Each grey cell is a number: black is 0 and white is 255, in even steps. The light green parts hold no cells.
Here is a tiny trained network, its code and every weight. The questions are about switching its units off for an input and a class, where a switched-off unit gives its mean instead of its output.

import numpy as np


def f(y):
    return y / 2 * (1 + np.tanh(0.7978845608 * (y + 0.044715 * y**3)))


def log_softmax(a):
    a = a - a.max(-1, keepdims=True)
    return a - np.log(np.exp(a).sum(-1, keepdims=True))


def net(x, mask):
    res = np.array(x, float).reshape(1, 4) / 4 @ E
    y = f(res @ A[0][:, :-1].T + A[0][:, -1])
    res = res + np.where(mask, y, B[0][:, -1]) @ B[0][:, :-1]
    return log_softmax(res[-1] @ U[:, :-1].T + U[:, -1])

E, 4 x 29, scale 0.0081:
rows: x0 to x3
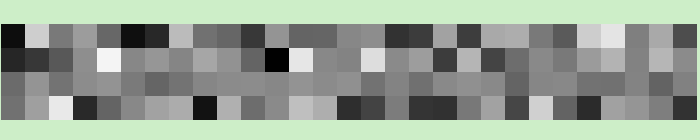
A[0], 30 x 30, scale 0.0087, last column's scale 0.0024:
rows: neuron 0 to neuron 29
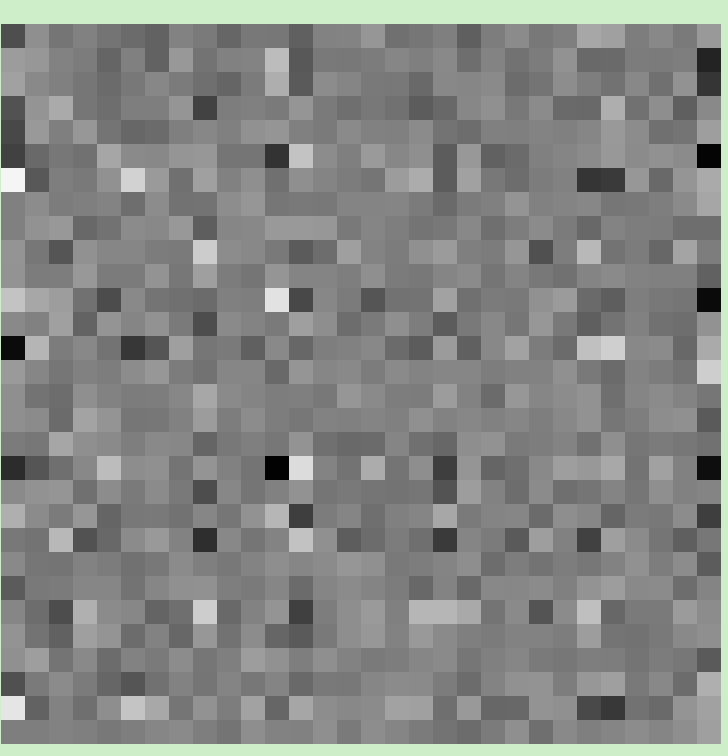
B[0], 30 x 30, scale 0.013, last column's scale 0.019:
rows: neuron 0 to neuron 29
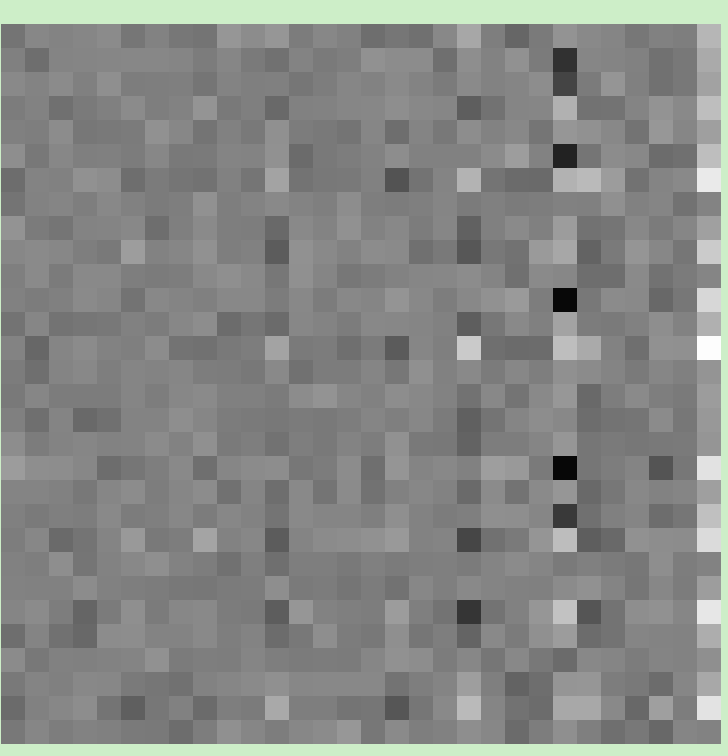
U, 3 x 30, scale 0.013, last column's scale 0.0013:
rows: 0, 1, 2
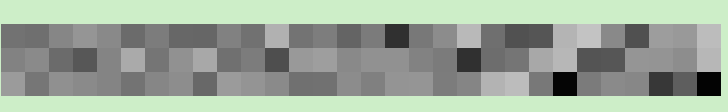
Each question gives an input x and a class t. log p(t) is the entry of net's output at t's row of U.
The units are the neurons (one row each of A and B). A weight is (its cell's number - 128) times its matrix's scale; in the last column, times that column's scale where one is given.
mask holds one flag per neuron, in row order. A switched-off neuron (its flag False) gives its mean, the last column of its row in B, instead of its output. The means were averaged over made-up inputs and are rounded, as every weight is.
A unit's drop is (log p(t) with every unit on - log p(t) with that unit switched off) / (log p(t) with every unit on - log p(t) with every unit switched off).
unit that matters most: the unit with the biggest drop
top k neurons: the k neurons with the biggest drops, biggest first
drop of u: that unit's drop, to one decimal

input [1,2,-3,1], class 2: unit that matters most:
neuron 6
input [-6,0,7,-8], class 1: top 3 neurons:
(neuron 24; neuron 9; neuron 13)
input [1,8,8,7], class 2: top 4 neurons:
(neuron 18; neuron 5; neuron 24; neuron 9)
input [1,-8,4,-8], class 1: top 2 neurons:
(neuron 24; neuron 9)
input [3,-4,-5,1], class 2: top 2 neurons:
(neuron 6; neuron 28)
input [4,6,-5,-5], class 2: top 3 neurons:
(neuron 18; neuron 5; neuron 21)
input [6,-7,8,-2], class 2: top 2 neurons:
(neuron 11; neuron 6)
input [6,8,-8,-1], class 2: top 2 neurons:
(neuron 18; neuron 5)
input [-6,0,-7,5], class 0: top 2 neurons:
(neuron 6; neuron 28)
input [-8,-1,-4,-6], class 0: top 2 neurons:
(neuron 6; neuron 28)
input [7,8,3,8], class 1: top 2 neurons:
(neuron 21; neuron 3)
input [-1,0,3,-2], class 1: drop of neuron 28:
0.1
